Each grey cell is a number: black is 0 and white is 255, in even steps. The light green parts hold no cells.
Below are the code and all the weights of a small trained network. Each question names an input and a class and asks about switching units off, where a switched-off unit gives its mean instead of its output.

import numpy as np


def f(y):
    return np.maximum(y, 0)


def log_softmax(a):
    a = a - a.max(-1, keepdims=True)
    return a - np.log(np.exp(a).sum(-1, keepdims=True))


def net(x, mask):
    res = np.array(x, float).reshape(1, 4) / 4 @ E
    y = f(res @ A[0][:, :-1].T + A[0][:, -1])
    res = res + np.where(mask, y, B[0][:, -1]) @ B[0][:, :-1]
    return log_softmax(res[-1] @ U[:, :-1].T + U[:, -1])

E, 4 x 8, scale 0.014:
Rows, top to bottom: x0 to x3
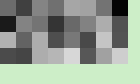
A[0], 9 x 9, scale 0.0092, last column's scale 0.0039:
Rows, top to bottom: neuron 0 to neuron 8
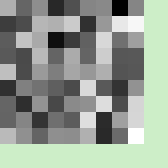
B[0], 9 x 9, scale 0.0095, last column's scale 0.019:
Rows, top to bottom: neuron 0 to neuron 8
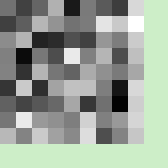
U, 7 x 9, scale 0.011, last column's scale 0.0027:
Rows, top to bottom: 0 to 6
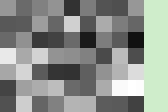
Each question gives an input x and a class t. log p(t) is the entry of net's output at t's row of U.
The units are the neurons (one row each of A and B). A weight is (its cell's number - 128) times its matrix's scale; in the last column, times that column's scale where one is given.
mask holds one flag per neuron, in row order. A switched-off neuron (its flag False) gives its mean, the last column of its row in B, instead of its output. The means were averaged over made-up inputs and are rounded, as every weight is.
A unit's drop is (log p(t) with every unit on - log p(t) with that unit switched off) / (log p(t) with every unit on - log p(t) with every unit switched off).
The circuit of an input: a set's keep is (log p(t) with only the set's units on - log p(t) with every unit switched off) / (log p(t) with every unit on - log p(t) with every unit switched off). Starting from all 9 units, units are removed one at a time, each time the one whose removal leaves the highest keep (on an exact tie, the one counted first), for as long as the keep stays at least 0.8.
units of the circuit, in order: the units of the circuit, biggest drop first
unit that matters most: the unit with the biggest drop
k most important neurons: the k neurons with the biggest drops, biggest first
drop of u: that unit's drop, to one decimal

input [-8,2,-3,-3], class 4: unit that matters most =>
neuron 1
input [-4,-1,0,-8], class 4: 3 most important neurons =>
(neuron 2; neuron 6; neuron 3)
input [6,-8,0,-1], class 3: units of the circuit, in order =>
(neuron 8; neuron 6)
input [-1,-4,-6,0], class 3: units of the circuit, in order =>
(neuron 5; neuron 8)
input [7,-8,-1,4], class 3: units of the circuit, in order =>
(neuron 6; neuron 5)
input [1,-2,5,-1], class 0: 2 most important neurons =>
(neuron 0; neuron 4)
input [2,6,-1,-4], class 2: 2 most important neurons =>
(neuron 2; neuron 0)
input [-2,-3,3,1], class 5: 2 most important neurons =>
(neuron 6; neuron 3)
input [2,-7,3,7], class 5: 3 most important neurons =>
(neuron 1; neuron 6; neuron 5)
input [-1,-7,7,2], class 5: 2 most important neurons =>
(neuron 6; neuron 5)
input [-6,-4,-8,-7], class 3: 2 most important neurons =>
(neuron 8; neuron 5)
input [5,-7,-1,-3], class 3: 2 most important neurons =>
(neuron 8; neuron 6)
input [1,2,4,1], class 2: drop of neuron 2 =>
0.1
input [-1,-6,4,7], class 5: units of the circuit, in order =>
(neuron 1)
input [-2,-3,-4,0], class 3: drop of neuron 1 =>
0.2
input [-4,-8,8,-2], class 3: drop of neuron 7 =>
0.0
